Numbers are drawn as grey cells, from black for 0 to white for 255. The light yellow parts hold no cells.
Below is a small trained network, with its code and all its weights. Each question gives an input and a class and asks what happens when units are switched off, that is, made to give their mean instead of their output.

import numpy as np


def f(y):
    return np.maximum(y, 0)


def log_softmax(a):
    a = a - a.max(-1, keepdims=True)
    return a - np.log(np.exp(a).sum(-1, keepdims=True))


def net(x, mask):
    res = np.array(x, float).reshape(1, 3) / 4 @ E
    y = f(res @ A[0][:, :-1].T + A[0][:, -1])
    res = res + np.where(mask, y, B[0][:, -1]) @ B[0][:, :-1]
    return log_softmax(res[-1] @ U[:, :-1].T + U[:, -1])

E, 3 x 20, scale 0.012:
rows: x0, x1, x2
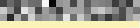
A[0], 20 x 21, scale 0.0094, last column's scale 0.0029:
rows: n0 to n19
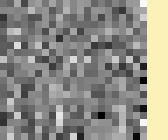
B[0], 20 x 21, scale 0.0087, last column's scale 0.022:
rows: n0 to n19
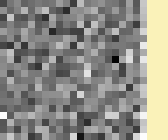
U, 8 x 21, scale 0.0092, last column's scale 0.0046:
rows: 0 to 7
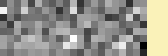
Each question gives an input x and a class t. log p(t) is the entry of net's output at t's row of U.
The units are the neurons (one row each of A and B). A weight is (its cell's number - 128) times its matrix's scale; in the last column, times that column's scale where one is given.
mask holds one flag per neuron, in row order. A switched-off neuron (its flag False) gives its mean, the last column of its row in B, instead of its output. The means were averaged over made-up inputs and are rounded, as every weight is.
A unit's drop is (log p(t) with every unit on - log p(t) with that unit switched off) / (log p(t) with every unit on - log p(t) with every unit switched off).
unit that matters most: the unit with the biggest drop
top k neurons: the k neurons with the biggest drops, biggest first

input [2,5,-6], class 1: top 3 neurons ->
[n6 n12 n19]
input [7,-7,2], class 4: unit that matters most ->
n16
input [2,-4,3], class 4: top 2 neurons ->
[n16 n4]
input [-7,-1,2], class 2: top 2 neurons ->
[n8 n16]
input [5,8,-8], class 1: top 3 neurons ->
[n6 n18 n12]
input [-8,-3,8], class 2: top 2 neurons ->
[n8 n0]
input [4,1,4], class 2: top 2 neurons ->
[n19 n16]
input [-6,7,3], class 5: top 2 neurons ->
[n8 n16]
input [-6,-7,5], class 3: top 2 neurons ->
[n19 n17]
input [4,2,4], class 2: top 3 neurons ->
[n16 n19 n4]
